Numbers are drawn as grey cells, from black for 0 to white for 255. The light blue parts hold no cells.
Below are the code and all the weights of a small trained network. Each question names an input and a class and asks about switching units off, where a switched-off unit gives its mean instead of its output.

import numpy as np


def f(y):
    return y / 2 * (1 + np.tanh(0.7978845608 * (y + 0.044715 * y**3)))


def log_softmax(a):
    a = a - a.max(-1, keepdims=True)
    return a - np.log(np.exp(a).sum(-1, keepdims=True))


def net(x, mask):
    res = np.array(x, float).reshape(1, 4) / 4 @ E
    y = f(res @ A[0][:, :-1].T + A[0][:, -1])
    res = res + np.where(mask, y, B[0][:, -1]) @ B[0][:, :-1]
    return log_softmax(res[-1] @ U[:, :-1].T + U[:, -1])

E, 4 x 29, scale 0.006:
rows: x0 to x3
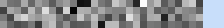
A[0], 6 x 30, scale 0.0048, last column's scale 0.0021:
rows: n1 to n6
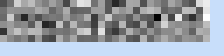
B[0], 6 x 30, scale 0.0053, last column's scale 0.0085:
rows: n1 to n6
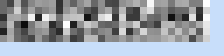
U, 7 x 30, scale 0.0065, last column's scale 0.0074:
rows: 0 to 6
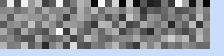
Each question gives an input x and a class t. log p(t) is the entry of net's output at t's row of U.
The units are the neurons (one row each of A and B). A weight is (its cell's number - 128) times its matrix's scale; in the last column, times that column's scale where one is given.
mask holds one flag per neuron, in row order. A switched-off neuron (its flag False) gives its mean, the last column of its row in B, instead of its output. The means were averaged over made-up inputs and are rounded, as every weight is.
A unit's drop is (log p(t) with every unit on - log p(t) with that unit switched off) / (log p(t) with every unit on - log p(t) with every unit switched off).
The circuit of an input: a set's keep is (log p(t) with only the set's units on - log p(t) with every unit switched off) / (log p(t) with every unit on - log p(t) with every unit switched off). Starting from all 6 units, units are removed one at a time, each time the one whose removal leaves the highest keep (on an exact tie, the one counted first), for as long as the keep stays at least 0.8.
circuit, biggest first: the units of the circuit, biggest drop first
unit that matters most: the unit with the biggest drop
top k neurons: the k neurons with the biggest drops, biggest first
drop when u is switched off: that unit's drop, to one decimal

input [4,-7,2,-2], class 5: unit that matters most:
n4
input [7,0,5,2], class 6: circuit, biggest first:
(n3; n4)
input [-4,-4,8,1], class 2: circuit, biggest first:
(n4; n3)
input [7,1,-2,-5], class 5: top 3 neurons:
(n3; n6; n4)
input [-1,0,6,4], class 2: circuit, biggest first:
(n3; n4; n5)
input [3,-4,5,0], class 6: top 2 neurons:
(n4; n3)
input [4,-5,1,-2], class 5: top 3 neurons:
(n3; n4; n6)
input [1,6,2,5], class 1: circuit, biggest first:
(n3; n5)
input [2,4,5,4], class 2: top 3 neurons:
(n3; n5; n4)
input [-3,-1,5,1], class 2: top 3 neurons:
(n3; n4; n6)
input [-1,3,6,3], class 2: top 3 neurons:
(n3; n4; n6)
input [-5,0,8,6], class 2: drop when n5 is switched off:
0.0
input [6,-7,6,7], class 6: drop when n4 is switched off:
0.2
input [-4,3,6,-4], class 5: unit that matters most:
n3
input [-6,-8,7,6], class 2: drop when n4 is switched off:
0.1
